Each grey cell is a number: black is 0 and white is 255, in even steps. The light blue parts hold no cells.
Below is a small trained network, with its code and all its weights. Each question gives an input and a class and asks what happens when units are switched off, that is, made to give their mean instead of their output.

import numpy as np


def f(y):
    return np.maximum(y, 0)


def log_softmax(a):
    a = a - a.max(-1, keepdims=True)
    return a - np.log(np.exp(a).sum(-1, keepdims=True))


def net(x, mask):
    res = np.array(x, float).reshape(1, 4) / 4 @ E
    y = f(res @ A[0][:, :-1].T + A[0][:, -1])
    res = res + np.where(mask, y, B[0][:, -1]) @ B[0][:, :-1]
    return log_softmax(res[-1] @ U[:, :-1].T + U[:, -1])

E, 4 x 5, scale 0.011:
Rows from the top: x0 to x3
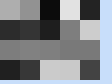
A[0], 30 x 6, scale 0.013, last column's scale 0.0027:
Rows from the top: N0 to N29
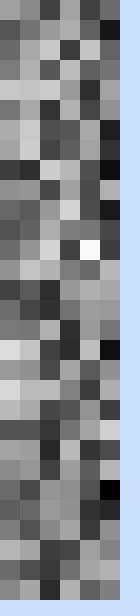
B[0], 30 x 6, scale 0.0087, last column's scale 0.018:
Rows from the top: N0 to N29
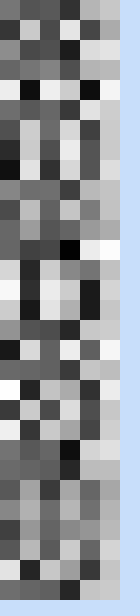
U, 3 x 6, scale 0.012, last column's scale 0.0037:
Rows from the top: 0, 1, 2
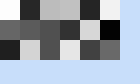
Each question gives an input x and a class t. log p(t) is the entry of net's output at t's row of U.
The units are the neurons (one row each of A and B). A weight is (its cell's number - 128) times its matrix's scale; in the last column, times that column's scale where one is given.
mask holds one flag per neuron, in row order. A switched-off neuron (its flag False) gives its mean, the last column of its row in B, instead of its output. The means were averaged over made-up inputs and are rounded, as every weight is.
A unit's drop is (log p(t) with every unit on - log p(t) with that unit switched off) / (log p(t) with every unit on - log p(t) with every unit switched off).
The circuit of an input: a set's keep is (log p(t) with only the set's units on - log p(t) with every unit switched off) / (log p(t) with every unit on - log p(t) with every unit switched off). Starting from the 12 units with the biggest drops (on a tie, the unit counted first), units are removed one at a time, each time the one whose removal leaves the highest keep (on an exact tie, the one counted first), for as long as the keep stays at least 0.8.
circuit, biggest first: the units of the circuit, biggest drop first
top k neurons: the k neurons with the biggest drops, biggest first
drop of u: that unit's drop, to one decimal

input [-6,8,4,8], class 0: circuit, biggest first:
N14
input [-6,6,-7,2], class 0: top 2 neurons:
N14; N21
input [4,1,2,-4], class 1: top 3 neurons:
N22; N8; N29
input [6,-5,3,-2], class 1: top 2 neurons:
N22; N14
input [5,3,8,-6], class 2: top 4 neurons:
N17; N7; N20; N12
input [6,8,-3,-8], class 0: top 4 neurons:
N14; N15; N28; N21
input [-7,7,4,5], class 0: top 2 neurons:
N14; N21
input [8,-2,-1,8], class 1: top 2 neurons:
N22; N5
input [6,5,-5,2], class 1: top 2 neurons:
N4; N19
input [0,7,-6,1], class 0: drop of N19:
0.0
